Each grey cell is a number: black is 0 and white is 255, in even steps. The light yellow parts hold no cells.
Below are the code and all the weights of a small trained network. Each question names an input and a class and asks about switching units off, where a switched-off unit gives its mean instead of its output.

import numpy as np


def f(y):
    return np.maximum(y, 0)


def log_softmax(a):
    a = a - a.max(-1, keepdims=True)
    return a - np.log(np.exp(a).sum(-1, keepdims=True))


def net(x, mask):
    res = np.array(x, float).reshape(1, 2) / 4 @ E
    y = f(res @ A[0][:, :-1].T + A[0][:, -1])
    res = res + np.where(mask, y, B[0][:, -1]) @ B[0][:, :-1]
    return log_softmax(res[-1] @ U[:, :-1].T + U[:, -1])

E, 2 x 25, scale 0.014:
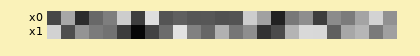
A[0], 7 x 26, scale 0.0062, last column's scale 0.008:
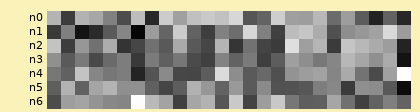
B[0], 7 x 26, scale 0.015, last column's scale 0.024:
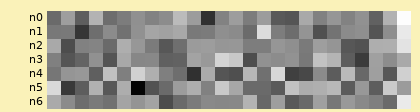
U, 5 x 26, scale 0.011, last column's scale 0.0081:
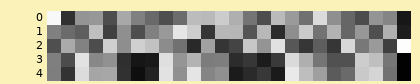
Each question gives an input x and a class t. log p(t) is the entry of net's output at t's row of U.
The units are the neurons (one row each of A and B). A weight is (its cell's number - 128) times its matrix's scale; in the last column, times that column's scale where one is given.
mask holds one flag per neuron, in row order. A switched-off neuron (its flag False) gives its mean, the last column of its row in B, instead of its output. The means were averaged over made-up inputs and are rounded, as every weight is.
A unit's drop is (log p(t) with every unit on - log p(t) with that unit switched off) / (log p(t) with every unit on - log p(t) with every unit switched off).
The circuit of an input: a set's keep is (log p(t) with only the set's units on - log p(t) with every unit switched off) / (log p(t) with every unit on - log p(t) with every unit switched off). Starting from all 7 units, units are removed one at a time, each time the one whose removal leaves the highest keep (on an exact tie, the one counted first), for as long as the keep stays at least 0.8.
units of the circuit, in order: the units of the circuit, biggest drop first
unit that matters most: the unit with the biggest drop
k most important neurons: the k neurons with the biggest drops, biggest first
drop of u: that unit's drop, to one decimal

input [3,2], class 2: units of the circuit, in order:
n5
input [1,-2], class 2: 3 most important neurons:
n0, n2, n3
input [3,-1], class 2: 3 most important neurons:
n0, n5, n3
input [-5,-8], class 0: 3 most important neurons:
n6, n4, n5
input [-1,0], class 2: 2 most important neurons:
n2, n0
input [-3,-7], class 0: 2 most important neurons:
n4, n5
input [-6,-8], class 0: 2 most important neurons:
n6, n4
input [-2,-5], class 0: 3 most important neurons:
n4, n1, n5
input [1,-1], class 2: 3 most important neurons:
n0, n2, n5
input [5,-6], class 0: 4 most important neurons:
n5, n0, n4, n1
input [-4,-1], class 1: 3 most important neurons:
n0, n4, n2
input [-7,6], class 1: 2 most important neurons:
n0, n6
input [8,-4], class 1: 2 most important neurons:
n4, n5
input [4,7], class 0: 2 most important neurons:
n2, n3
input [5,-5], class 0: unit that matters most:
n0
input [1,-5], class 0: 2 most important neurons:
n4, n5
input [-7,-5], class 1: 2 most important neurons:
n0, n4
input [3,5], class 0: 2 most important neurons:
n2, n3
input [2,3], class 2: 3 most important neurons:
n0, n5, n1
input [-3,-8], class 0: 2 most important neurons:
n5, n4
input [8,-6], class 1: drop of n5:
1.4
